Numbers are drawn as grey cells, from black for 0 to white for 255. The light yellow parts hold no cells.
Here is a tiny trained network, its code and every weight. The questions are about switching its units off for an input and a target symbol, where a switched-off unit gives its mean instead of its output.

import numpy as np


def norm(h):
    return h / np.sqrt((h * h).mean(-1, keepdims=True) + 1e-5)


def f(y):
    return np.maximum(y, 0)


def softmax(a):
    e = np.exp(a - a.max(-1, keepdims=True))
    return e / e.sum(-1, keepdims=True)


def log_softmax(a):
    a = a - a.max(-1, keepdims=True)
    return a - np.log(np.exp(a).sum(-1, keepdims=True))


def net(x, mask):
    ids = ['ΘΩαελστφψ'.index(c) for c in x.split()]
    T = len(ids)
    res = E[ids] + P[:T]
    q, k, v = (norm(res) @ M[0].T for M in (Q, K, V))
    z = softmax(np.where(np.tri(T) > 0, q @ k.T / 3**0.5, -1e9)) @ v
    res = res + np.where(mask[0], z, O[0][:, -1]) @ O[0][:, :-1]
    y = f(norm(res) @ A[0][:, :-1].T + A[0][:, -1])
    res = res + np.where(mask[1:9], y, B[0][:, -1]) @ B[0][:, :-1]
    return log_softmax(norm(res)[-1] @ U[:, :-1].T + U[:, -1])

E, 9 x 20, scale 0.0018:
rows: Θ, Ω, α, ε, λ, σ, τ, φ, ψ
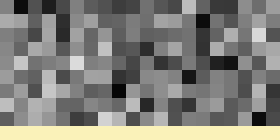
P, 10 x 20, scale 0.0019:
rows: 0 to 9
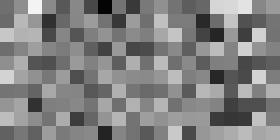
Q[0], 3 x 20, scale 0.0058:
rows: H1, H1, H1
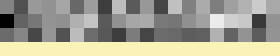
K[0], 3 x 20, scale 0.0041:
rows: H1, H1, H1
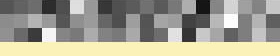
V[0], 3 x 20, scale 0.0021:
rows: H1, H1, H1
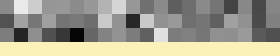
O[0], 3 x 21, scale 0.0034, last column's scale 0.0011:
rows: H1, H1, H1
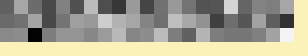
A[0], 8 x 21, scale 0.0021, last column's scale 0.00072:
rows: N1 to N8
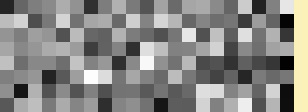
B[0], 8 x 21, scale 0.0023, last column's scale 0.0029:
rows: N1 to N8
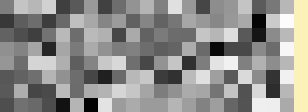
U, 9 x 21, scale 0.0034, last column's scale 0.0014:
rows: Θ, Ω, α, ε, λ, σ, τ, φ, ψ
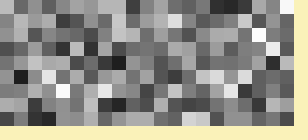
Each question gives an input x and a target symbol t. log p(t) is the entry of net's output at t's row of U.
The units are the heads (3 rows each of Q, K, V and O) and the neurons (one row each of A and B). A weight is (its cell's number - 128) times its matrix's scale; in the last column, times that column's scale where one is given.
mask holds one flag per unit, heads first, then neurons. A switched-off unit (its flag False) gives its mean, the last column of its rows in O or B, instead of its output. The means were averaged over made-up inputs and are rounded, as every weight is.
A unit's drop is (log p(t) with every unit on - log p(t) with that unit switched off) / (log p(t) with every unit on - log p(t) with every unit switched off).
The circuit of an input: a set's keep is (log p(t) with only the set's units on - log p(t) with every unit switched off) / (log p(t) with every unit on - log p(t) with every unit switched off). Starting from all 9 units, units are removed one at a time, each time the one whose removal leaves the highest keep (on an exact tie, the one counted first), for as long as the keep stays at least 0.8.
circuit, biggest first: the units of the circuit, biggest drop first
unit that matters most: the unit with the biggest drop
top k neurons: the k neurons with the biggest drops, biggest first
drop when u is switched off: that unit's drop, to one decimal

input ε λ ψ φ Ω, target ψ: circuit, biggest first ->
[H1; N6]
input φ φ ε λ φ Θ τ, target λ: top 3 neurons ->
[N4; N2; N1]
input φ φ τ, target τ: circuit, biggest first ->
[H1; N5; N2]
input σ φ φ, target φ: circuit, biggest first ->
[H1; N2]
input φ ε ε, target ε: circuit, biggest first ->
[N2; H1; N6; N7]
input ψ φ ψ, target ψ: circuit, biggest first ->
[H1; N6]
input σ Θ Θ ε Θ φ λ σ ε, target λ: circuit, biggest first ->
[H1; N6]
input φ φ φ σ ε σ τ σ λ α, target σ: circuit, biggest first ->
[H1]
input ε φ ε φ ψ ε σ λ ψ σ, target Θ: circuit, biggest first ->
[H1; N4; N6]
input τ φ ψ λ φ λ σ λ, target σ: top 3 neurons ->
[N6; N5; N4]
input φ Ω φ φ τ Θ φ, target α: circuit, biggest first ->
[N7; N8; N2]
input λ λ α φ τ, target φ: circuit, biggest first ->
[H1; N6]
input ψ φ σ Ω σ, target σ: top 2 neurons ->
[N6; N5]
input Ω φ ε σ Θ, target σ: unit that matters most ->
N5
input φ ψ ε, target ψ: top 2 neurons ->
[N6; N2]
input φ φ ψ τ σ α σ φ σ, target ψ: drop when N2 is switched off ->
0.2
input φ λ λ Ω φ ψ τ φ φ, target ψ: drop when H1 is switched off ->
0.6
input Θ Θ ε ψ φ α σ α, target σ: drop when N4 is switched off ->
0.1
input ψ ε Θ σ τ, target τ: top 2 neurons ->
[N5; N6]
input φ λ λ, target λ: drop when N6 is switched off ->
0.2
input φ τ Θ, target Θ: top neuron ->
[N4]
